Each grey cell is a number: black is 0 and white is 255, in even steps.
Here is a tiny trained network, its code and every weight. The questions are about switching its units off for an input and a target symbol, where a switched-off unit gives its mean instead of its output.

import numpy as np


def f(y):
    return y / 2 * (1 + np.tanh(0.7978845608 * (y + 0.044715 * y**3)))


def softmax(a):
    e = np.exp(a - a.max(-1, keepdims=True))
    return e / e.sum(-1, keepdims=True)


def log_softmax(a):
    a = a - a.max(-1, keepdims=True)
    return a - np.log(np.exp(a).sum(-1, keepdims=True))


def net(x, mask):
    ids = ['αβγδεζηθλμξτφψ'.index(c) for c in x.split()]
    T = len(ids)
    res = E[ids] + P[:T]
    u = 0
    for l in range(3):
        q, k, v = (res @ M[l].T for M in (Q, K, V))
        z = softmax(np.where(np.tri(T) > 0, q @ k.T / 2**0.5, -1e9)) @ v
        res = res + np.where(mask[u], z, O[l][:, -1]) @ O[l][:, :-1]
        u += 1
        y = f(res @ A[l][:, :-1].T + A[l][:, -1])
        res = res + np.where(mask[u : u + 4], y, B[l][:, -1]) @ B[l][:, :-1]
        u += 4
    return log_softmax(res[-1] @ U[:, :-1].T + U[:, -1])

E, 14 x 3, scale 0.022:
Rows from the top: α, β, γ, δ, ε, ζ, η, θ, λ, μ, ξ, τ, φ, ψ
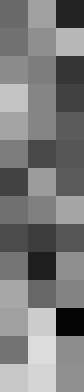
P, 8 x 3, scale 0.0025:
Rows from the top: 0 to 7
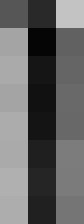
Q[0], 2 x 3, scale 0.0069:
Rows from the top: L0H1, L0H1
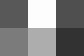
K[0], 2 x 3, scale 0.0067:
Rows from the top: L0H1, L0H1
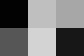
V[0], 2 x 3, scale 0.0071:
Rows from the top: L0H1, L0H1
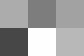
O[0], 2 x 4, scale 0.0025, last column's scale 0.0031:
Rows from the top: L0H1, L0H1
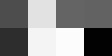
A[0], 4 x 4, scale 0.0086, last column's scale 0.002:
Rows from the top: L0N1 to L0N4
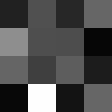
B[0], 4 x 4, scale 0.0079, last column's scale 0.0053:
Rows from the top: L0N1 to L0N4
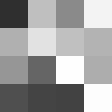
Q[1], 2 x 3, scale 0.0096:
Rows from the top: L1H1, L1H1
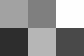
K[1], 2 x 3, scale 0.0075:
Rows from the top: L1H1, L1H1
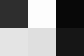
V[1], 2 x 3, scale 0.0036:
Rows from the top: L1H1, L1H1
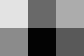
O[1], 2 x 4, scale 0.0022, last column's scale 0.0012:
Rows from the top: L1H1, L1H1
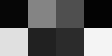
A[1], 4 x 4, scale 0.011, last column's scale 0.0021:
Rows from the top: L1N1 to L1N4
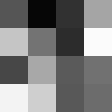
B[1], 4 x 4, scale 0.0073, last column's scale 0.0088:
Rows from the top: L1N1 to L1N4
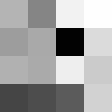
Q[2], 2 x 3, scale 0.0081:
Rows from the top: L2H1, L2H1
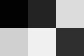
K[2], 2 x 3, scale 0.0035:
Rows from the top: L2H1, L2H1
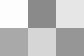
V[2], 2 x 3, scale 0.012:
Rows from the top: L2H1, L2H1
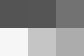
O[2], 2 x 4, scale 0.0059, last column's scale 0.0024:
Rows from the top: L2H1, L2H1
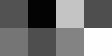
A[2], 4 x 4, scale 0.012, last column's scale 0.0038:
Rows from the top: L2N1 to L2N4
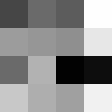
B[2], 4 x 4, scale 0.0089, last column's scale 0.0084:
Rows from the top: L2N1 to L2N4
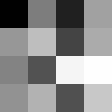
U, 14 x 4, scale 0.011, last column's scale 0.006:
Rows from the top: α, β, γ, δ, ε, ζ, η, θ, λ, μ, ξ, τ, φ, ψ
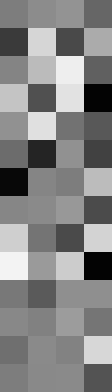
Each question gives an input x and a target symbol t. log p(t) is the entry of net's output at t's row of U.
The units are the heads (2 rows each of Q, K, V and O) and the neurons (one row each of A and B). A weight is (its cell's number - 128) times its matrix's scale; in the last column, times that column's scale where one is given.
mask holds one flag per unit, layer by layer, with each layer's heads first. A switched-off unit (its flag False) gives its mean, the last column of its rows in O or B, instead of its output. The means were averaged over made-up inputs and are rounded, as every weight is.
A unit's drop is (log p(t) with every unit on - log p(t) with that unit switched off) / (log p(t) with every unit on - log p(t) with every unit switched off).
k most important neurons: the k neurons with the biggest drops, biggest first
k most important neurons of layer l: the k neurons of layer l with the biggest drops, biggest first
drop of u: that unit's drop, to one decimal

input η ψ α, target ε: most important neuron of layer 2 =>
L2N3
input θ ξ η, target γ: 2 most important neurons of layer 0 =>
L0N4, L0N1
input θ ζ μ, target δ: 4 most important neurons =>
L1N2, L0N3, L2N1, L1N4
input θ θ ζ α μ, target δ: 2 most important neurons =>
L1N2, L0N3
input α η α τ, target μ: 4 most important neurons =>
L2N3, L0N4, L1N1, L1N3
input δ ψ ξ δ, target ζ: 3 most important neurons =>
L2N3, L1N4, L2N1
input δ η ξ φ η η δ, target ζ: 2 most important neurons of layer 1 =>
L1N4, L1N1
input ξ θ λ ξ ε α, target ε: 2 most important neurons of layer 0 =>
L0N4, L0N1
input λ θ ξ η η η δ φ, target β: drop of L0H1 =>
0.2
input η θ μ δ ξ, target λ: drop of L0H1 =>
0.0
